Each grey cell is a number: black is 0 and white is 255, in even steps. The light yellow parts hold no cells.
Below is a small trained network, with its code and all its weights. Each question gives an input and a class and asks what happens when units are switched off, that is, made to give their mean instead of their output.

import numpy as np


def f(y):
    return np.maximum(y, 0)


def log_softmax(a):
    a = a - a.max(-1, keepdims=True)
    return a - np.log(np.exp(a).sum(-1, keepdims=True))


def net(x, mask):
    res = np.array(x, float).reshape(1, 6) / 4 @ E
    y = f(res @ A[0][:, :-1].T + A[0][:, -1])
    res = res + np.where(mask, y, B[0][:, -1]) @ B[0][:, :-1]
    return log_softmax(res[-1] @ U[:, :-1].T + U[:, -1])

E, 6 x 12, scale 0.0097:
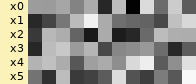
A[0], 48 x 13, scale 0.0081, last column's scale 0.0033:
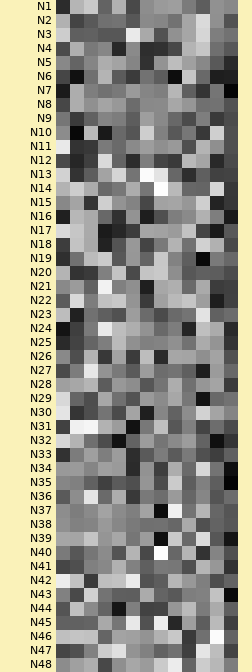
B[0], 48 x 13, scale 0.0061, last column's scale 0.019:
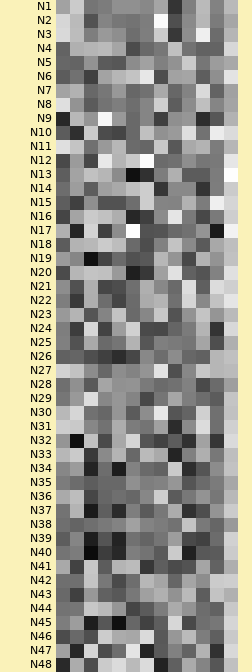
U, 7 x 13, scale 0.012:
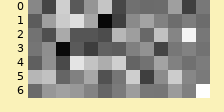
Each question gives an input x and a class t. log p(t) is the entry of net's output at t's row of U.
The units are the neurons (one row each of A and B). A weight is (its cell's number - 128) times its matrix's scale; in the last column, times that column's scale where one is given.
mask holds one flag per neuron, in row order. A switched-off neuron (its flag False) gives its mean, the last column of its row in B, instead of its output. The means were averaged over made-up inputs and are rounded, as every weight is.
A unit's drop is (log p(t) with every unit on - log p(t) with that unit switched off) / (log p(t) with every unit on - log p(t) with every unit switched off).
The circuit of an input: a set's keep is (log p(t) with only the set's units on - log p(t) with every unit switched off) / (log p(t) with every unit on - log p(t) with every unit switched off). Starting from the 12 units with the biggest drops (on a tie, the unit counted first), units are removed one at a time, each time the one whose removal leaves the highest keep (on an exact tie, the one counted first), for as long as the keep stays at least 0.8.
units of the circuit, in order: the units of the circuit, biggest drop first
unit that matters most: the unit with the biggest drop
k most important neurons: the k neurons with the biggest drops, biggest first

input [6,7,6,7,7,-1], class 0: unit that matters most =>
N47
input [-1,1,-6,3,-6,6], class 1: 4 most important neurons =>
N13, N20, N9, N15
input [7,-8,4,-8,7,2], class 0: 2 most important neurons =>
N17, N32
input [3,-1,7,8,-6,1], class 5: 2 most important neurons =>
N33, N31
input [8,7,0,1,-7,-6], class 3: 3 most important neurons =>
N37, N39, N34
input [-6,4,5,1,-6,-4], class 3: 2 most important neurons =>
N45, N40
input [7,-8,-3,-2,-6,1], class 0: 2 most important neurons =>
N17, N32
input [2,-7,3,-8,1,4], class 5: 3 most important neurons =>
N3, N30, N23
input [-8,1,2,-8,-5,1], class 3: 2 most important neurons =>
N45, N40
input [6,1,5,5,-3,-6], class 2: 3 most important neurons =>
N22, N21, N15
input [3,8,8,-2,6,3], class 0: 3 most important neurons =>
N47, N24, N13
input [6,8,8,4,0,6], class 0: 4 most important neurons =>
N47, N24, N13, N41
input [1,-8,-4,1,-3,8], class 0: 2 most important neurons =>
N17, N32
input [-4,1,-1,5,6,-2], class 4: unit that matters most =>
N14
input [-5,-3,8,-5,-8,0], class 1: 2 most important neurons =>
N16, N4
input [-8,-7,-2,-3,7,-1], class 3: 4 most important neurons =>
N40, N45, N24, N47
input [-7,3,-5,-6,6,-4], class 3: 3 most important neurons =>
N45, N40, N12
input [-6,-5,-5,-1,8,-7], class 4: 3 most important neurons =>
N14, N48, N46
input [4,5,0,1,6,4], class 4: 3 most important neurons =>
N46, N48, N17
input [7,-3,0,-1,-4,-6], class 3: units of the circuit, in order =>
N39
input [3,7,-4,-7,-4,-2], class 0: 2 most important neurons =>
N47, N24
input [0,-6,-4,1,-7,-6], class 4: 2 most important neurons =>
N12, N6
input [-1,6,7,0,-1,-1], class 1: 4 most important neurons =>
N16, N17, N4, N32
